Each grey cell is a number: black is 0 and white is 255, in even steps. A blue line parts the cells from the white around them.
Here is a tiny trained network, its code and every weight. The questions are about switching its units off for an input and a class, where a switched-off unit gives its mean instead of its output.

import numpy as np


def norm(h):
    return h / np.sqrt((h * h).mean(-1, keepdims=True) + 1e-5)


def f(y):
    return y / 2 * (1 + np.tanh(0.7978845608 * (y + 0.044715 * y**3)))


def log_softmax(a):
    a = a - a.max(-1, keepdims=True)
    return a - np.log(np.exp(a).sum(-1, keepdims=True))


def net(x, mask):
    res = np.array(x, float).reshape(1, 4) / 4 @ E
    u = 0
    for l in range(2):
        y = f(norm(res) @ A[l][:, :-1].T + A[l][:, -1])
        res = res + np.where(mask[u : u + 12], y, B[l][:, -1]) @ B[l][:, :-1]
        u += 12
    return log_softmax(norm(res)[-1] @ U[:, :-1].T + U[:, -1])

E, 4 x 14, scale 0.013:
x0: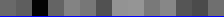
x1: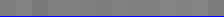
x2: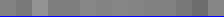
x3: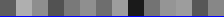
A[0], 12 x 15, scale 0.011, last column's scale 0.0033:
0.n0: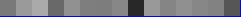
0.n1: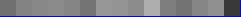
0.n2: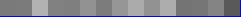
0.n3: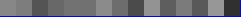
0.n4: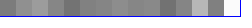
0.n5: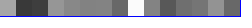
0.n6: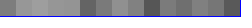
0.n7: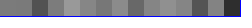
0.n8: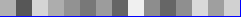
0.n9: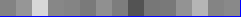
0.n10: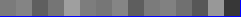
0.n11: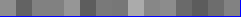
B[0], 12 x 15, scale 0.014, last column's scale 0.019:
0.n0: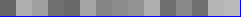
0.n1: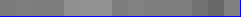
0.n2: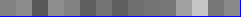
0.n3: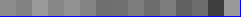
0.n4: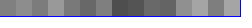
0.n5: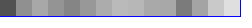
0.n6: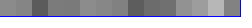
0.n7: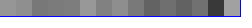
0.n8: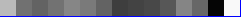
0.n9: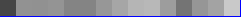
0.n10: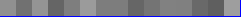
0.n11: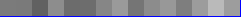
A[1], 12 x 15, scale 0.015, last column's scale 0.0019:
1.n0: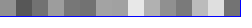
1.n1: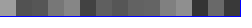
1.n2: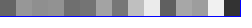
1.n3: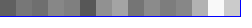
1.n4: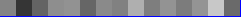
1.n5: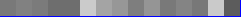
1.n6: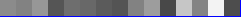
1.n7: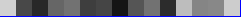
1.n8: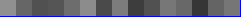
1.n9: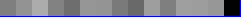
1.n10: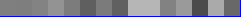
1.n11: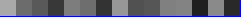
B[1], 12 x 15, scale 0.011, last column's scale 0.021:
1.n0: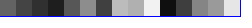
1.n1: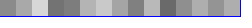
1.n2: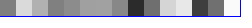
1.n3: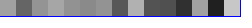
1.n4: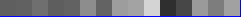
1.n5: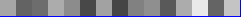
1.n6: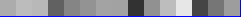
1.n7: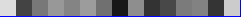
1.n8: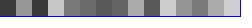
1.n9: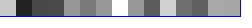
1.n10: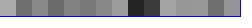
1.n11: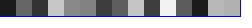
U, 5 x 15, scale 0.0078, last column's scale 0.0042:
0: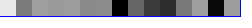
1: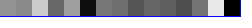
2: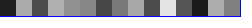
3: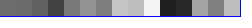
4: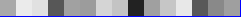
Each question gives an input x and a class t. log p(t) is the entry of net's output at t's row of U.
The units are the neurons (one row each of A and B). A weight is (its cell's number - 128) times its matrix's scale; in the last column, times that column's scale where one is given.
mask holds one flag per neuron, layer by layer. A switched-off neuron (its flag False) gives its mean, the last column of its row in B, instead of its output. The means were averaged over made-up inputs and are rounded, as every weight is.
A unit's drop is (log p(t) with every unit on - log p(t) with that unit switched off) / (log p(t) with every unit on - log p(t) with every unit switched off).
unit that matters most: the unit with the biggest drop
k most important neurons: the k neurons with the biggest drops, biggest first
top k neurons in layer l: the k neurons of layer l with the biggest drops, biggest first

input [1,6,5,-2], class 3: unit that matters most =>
0.n5
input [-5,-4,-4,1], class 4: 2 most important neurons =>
(0.n9 0.n0)
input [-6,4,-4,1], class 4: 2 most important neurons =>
(0.n9 0.n0)
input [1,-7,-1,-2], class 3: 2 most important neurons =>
(0.n5 1.n0)
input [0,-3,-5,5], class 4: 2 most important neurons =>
(0.n8 0.n0)
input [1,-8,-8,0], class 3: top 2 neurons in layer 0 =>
(0.n8 0.n0)
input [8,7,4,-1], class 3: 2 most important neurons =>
(0.n8 0.n5)
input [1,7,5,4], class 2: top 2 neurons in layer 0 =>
(0.n5 0.n9)
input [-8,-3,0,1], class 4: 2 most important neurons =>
(0.n9 0.n0)
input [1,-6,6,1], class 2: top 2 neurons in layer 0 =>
(0.n5 0.n8)
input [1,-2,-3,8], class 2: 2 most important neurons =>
(0.n5 0.n9)
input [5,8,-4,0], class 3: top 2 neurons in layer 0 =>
(0.n8 0.n5)
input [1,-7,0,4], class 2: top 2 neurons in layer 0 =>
(0.n5 0.n9)
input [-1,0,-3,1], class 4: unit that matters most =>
1.n2
